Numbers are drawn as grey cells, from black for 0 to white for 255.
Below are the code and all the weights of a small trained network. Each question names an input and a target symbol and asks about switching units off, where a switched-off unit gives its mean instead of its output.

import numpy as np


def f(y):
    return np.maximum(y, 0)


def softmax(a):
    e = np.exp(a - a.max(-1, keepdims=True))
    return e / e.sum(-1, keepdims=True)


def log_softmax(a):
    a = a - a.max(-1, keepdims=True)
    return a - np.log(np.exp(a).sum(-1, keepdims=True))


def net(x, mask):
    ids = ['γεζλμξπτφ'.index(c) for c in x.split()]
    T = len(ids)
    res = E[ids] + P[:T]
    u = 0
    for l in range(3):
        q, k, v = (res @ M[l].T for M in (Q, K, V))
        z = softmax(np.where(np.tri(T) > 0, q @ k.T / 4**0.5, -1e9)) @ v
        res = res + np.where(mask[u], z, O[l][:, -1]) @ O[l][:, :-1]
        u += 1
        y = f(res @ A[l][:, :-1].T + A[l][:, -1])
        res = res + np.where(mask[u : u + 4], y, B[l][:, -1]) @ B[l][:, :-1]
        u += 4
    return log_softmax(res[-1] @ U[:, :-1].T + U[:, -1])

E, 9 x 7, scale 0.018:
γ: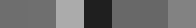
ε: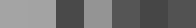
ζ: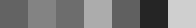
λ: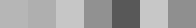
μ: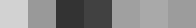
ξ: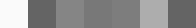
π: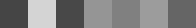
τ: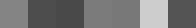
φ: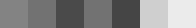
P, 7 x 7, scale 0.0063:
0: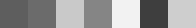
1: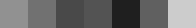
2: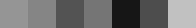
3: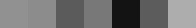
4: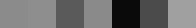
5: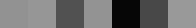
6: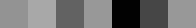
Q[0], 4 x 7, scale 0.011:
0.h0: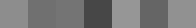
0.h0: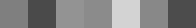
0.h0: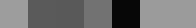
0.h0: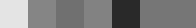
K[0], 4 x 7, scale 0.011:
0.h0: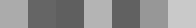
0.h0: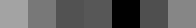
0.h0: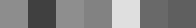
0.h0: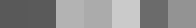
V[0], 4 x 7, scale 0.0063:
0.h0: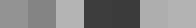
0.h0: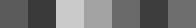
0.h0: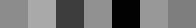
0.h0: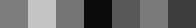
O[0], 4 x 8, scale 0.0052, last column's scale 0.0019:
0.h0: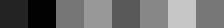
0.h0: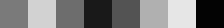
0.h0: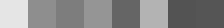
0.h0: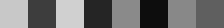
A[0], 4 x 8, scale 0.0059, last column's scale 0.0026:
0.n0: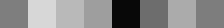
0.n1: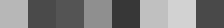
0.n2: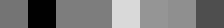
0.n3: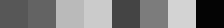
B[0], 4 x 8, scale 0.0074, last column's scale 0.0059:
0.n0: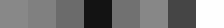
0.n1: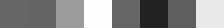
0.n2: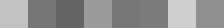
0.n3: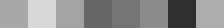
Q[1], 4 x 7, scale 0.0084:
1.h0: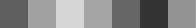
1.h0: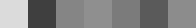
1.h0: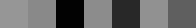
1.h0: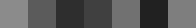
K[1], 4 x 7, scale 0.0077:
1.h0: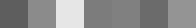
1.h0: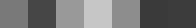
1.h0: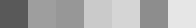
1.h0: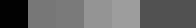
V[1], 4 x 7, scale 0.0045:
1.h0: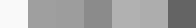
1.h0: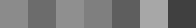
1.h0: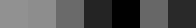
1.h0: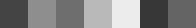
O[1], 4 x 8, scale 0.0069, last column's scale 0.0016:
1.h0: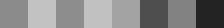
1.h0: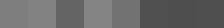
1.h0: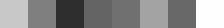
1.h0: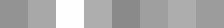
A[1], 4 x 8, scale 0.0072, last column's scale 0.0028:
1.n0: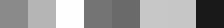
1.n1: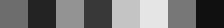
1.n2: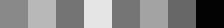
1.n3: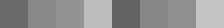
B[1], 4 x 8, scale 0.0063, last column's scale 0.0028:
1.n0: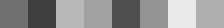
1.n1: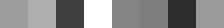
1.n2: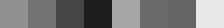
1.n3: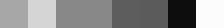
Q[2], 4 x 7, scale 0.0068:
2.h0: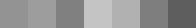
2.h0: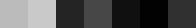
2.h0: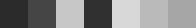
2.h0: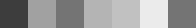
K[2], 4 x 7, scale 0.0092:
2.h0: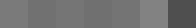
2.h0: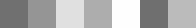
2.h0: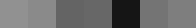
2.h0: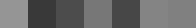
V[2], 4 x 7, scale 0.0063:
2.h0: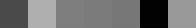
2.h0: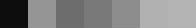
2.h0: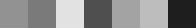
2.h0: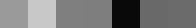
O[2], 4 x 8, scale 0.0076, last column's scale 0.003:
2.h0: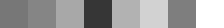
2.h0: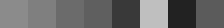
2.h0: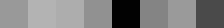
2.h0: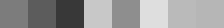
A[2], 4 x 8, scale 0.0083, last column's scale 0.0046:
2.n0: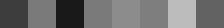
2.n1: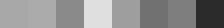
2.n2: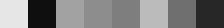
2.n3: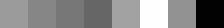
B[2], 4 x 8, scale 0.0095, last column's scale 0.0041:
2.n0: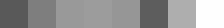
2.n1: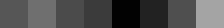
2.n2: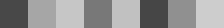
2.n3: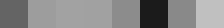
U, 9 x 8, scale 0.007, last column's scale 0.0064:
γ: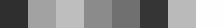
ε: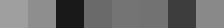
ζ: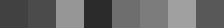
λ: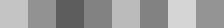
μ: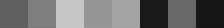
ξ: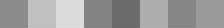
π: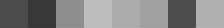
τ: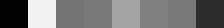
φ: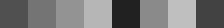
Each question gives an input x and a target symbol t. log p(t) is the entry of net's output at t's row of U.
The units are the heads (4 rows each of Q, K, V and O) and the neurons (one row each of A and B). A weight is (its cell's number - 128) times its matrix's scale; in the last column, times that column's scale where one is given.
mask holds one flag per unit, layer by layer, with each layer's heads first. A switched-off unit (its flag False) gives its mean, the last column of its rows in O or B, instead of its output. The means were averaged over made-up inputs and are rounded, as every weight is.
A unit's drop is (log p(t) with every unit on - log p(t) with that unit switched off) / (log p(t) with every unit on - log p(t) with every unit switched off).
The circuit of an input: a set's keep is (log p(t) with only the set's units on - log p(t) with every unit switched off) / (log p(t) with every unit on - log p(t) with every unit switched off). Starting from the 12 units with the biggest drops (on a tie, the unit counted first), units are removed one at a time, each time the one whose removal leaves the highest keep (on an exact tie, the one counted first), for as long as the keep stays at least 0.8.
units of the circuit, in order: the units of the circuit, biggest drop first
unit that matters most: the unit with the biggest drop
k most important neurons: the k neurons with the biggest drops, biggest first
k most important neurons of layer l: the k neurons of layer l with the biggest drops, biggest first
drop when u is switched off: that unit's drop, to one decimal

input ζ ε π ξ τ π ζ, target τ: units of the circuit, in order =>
(0.h0 2.h0)
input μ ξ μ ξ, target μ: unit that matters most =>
0.h0
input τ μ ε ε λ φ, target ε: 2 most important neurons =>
(0.n1 1.n3)
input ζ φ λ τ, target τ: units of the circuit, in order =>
(0.h0 2.h0 2.n3)
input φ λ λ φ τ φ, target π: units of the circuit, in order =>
(2.h0 0.n1 0.h0)
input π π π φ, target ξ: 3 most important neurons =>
(0.n1 0.n0 1.n3)
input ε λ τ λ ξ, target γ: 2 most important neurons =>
(2.n2 2.n1)
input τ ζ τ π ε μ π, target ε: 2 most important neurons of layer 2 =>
(2.n2 2.n3)
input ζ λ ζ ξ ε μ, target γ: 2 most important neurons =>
(2.n3 2.n0)
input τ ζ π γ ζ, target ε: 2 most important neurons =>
(0.n3 0.n0)
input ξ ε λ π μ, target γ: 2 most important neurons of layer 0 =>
(0.n0 0.n1)
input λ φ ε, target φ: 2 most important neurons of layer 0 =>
(0.n3 0.n1)
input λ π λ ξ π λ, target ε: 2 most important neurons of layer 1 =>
(1.n0 1.n2)
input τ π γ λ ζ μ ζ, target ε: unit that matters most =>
0.n3
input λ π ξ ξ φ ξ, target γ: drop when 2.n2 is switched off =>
0.9
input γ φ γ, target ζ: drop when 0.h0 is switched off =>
0.5
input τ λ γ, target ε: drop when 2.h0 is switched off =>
0.3
